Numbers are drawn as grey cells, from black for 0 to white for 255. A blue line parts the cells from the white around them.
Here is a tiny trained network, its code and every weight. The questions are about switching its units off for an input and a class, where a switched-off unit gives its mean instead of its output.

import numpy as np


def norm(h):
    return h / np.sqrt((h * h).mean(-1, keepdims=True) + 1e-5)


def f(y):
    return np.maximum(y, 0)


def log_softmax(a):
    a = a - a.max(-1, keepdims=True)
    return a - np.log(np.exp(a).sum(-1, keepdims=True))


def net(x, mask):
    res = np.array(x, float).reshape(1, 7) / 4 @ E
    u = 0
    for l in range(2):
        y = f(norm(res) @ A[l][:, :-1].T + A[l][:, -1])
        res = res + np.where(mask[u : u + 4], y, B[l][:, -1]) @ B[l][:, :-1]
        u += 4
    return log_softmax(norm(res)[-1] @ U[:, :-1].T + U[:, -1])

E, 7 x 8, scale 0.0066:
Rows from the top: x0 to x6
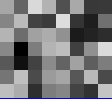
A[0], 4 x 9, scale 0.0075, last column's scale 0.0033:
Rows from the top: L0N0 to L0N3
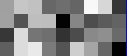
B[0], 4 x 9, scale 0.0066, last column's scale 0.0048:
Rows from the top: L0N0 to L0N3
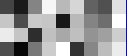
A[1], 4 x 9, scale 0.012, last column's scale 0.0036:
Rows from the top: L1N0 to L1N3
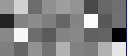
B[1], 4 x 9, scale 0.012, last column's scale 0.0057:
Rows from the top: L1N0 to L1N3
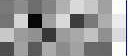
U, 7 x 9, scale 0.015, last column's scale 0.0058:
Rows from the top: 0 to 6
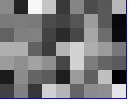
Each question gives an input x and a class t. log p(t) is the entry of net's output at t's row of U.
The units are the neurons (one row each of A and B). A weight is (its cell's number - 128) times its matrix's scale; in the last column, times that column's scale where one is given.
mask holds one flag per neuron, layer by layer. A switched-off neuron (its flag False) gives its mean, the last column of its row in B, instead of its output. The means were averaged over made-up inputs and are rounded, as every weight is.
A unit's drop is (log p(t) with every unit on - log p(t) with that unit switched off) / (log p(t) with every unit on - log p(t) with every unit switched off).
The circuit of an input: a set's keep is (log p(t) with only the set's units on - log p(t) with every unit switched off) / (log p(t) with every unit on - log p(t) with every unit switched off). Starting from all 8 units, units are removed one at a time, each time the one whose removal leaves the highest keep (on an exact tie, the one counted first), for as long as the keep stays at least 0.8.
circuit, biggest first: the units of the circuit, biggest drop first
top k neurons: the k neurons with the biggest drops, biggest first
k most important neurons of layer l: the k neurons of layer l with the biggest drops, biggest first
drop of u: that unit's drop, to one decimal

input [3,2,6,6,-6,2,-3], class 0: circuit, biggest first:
(L1N1)
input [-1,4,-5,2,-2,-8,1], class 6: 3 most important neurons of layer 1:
(L1N3; L1N2; L1N0)
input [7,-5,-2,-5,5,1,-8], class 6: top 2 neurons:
(L1N1; L0N3)
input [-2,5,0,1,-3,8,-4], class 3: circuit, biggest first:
(L0N3; L1N2)
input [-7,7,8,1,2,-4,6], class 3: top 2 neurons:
(L0N3; L0N0)
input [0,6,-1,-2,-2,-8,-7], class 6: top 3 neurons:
(L0N3; L1N3; L0N1)
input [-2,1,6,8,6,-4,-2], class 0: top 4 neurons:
(L1N1; L1N0; L0N3; L0N2)
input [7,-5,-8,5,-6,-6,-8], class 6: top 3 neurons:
(L1N1; L0N3; L1N3)
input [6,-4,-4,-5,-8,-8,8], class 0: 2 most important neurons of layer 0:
(L0N3; L0N1)
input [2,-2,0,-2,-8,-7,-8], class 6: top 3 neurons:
(L0N3; L1N1; L1N3)
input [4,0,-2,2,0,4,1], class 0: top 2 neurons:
(L1N1; L1N0)
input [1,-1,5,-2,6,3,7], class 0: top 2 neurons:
(L1N1; L0N1)
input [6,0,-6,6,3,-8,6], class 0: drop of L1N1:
0.3
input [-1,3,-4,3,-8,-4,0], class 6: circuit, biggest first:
(L0N0)
